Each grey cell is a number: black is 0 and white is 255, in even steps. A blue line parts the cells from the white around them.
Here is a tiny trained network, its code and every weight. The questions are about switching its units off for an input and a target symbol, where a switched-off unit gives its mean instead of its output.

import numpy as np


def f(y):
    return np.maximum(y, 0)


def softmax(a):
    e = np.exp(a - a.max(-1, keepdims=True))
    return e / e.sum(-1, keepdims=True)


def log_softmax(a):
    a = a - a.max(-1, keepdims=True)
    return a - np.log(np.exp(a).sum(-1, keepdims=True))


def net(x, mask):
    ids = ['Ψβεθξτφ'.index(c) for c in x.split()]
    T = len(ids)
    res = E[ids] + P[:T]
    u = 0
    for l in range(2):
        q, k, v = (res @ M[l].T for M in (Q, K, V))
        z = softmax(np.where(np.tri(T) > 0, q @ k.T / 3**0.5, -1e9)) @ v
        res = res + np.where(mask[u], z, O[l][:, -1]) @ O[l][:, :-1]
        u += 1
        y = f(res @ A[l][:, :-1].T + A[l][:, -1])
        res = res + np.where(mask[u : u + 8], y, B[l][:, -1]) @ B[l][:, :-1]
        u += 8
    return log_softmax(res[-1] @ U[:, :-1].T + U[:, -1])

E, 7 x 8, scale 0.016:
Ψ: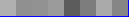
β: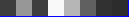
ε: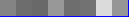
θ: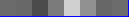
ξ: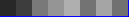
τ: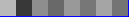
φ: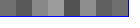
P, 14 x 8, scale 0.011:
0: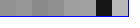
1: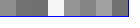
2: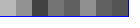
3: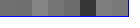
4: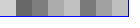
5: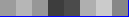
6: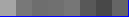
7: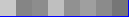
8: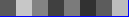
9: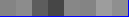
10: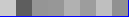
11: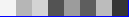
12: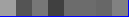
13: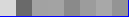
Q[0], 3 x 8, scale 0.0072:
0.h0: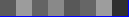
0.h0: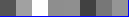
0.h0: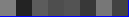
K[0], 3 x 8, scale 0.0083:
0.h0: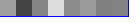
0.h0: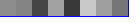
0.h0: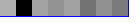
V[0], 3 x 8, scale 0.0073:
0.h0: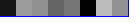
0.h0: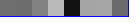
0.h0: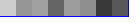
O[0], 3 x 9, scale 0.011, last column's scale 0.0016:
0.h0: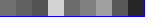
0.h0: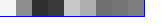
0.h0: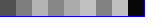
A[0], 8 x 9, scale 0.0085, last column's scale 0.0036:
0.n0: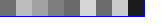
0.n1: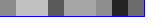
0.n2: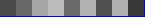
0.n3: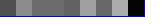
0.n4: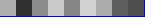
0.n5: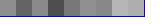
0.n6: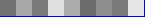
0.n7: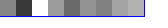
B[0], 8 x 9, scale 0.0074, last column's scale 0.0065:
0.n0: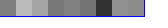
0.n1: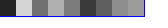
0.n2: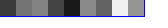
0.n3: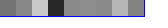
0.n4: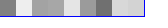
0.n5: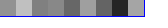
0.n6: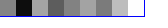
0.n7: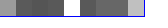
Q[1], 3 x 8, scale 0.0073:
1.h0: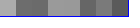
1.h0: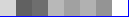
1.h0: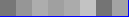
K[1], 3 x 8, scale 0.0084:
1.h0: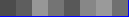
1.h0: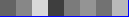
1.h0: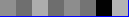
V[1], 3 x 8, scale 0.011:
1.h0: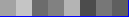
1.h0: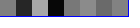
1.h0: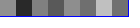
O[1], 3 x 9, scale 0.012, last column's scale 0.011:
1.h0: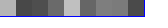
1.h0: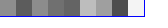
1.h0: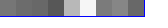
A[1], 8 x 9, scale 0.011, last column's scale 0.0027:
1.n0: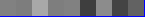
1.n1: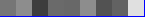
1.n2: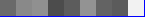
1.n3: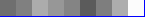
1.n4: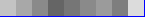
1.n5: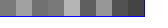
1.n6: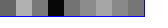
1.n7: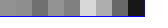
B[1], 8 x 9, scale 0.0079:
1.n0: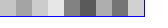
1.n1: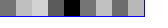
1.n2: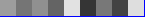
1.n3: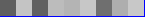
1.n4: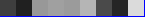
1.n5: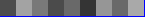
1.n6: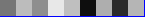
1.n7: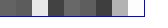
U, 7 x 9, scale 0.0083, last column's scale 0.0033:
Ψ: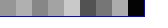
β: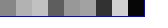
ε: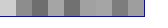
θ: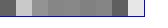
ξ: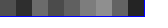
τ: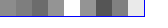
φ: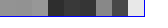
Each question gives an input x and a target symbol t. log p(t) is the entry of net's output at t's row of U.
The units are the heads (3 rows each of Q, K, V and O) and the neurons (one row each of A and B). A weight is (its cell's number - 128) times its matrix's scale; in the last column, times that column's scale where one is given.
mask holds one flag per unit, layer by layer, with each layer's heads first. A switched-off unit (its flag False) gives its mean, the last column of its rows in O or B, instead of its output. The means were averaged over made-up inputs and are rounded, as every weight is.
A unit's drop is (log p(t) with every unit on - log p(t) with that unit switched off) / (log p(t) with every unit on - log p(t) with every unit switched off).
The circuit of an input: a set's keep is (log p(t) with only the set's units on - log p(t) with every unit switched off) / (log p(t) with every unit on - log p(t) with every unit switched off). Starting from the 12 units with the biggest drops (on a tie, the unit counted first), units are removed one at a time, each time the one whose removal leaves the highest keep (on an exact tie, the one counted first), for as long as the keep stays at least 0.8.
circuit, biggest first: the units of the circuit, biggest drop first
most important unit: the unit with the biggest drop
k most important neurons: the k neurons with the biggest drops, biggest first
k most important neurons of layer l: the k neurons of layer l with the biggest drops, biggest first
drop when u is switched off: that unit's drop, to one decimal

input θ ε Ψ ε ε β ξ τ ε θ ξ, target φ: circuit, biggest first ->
[0.h0; 1.h0; 0.n0]
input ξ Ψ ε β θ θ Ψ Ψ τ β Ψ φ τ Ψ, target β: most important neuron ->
[1.n7]
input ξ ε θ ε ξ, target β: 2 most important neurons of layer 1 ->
[1.n7; 1.n4]
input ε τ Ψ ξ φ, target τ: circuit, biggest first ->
[1.h0; 0.h0]
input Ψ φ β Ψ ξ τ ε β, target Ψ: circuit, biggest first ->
[1.h0; 0.h0; 0.n0; 0.n6]
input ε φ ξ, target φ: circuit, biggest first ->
[0.h0; 1.n1; 1.n3]
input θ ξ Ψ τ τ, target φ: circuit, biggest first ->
[0.h0; 1.h0]
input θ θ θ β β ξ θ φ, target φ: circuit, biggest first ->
[0.h0; 1.h0; 0.n0]
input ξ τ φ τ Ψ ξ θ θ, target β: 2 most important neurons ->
[1.n7; 0.n2]
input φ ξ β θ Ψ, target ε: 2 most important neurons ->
[0.n0; 0.n6]
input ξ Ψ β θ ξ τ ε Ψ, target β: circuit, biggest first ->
[1.n7; 1.h0; 0.n4]
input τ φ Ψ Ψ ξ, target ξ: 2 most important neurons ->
[0.n7; 0.n2]
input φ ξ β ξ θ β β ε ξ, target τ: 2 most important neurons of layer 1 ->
[1.n7; 1.n0]
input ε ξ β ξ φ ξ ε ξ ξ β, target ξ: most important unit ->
0.n6
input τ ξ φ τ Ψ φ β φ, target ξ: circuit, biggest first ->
[0.h0; 0.n7; 1.h0; 0.n2]
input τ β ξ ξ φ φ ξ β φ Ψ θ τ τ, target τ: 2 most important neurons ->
[0.n7; 1.n1]
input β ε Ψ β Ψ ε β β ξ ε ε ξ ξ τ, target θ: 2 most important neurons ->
[0.n6; 0.n2]
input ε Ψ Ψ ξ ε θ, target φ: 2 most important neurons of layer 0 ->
[0.n4; 0.n6]
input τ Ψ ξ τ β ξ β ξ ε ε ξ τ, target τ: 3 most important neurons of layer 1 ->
[1.n1; 1.n4; 1.n7]
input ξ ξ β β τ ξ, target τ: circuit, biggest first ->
[1.h0]
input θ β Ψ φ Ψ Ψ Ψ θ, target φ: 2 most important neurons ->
[0.n2; 0.n7]
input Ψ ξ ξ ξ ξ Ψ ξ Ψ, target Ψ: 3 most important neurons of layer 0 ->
[0.n6; 0.n0; 0.n5]
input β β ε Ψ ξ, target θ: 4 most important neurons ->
[0.n6; 0.n2; 1.n3; 0.n4]
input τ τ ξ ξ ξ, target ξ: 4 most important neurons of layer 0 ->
[0.n7; 0.n2; 0.n4; 0.n1]
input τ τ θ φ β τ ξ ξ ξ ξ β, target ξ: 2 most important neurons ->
[0.n7; 0.n2]
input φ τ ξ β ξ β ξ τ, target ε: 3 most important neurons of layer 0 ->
[0.n0; 0.n6; 0.n2]
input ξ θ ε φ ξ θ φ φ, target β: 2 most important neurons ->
[1.n7; 0.n4]
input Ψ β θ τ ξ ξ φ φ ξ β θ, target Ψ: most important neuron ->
[0.n0]
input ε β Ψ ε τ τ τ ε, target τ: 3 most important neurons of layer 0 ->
[0.n6; 0.n5; 0.n2]
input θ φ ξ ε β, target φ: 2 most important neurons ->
[0.n2; 0.n7]
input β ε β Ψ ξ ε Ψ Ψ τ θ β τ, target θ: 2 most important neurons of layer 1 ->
[1.n5; 1.n2]
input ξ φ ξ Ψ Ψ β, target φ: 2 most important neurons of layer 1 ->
[1.n1; 1.n3]
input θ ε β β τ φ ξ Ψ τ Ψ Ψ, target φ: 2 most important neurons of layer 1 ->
[1.n7; 1.n3]
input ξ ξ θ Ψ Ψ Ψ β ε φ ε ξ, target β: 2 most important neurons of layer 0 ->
[0.n2; 0.n4]
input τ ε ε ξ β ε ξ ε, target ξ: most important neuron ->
[0.n7]
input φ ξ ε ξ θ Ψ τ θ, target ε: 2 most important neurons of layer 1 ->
[1.n0; 1.n7]
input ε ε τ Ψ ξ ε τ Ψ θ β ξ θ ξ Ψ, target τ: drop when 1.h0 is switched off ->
0.2
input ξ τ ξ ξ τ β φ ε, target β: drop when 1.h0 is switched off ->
0.3
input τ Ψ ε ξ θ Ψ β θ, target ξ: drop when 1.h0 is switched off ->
0.8
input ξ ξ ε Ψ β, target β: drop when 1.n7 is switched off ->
0.4
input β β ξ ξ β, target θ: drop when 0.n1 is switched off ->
0.0
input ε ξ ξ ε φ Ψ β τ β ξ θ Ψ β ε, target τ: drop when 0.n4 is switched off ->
0.1
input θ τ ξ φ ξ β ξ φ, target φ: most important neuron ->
[0.n2]
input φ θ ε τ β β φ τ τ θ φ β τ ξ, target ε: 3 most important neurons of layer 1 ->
[1.n0; 1.n7; 1.n2]
